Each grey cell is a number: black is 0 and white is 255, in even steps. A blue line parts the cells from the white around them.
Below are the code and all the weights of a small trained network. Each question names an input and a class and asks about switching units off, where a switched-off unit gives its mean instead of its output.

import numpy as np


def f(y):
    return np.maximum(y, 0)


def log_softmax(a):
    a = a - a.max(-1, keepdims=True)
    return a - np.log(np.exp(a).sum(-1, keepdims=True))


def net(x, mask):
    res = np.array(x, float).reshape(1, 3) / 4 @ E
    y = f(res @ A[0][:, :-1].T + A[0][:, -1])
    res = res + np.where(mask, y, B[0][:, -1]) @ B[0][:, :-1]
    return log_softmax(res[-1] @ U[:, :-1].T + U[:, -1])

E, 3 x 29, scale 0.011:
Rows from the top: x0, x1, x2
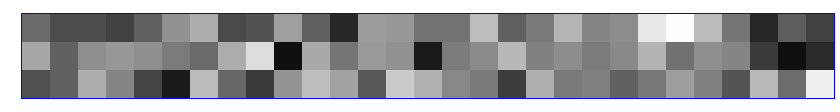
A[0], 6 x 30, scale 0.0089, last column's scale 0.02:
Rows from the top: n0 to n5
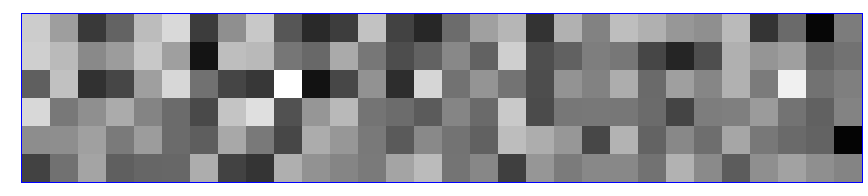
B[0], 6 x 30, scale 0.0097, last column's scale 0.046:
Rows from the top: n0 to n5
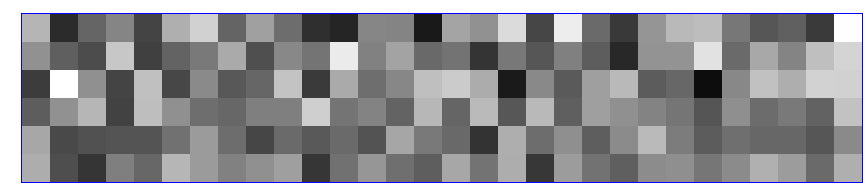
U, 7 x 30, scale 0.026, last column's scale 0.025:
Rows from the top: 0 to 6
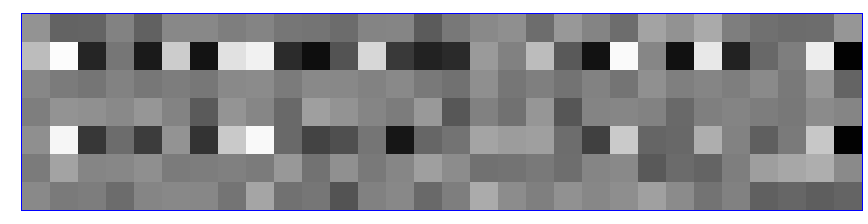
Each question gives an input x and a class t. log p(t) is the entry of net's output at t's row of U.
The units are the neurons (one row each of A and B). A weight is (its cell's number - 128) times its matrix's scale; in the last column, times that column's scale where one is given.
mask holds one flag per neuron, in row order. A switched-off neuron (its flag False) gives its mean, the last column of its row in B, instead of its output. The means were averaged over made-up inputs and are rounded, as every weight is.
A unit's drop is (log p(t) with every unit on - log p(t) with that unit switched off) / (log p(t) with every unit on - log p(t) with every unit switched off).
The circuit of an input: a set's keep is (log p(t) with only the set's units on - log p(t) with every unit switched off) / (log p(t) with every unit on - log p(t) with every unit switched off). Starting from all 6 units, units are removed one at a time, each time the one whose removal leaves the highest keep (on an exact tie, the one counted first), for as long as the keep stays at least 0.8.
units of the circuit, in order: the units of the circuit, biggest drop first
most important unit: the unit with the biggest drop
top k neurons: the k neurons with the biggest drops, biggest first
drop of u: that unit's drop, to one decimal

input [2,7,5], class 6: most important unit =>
n1
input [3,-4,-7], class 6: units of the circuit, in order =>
(n0, n2)
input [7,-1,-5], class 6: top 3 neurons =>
(n1, n2, n5)
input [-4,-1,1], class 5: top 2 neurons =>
(n0, n3)
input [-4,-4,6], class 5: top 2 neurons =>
(n0, n1)
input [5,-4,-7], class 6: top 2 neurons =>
(n0, n2)
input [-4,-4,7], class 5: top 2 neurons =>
(n0, n1)
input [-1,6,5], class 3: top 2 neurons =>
(n0, n2)
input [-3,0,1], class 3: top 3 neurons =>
(n0, n2, n5)
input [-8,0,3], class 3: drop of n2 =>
0.5
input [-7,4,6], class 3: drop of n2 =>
0.2
